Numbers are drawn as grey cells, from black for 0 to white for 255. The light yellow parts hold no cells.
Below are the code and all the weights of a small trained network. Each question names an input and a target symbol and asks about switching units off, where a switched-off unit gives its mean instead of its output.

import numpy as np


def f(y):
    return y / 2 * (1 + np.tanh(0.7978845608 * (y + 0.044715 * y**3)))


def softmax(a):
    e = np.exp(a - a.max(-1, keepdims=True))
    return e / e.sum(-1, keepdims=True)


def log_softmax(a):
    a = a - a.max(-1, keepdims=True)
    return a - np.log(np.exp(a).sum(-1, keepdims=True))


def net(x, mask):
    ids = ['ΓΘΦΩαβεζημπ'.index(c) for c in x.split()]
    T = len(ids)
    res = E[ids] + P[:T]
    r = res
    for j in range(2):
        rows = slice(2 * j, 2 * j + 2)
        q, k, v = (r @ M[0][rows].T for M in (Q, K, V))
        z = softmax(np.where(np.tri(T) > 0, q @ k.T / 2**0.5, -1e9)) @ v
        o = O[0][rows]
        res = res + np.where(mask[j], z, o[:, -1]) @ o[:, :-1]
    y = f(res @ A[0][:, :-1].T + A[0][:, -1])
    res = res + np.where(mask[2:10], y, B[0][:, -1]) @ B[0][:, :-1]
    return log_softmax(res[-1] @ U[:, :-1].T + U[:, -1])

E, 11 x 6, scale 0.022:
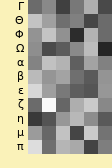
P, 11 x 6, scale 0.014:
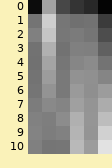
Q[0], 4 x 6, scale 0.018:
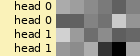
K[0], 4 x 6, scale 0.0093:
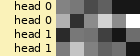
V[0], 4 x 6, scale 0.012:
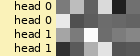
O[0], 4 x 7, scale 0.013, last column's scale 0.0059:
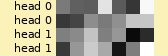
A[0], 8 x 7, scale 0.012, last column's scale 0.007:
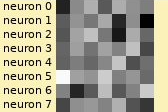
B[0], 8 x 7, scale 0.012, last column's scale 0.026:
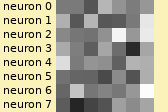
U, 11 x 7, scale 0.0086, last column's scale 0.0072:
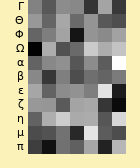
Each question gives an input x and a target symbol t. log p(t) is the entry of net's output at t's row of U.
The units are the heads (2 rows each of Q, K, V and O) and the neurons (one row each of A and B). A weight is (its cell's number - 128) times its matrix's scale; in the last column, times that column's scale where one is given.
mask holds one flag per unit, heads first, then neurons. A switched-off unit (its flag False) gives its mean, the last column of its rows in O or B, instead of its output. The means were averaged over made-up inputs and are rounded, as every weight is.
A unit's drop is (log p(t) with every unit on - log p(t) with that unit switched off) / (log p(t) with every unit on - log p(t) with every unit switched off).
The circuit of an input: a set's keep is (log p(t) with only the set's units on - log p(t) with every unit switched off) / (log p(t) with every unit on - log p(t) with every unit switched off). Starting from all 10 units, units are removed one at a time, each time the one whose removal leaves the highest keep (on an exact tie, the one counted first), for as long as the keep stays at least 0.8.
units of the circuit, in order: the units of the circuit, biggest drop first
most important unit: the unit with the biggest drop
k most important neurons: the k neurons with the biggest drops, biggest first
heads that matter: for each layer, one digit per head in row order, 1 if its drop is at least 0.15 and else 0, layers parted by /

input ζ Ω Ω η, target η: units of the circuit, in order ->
(head 1; head 0)
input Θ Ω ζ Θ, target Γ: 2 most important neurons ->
(neuron 2; neuron 1)
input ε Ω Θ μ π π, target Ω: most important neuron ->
(neuron 1)
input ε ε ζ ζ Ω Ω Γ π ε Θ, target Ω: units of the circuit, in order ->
(head 1; neuron 1)
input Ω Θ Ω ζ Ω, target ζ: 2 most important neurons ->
(neuron 1; neuron 7)
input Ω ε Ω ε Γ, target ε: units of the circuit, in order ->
(neuron 4; head 1)
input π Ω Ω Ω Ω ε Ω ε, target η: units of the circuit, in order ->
(head 1; neuron 7)
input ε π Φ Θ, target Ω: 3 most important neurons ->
(neuron 1; neuron 3; neuron 6)
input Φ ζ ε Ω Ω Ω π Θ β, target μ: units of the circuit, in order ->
(neuron 5; head 1)
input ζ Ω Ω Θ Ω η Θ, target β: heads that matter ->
11
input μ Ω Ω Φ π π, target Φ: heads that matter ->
11
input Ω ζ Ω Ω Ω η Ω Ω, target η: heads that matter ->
01
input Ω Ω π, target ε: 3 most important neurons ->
(neuron 2; neuron 1; neuron 7)
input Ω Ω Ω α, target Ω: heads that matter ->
10
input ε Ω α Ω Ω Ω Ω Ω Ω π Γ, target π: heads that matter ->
01
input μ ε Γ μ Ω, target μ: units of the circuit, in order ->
(head 0; head 1)
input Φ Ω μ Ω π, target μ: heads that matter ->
00
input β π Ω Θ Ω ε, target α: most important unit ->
neuron 2
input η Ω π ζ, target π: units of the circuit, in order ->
(neuron 7; head 1)
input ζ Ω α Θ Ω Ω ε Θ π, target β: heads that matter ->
11
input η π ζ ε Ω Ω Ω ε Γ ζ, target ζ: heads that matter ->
00
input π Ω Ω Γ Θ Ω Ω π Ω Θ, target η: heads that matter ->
01
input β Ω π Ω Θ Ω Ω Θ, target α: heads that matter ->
01
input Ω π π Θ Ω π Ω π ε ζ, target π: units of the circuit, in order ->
(head 1; neuron 6)
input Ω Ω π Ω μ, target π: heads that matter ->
11
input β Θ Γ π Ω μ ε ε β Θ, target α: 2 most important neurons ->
(neuron 2; neuron 5)
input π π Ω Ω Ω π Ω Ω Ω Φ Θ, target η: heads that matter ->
01
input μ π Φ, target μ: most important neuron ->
(neuron 6)
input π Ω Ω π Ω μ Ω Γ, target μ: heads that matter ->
11
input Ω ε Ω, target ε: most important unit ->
neuron 4
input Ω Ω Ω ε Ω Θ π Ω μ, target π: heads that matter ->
01
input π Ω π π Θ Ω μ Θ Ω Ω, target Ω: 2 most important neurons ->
(neuron 1; neuron 0)
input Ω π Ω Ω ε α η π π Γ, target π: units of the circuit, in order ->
(head 1; neuron 7)
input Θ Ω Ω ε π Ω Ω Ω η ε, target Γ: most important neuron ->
(neuron 2)
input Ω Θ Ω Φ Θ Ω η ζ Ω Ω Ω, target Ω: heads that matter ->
01
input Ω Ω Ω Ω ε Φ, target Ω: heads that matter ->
10
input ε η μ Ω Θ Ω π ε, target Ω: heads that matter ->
11
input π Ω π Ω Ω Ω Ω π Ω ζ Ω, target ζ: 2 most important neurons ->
(neuron 1; neuron 4)
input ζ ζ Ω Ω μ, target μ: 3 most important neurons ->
(neuron 6; neuron 0; neuron 1)
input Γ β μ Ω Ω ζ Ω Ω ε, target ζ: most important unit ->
neuron 3
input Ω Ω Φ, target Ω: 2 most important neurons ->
(neuron 1; neuron 4)
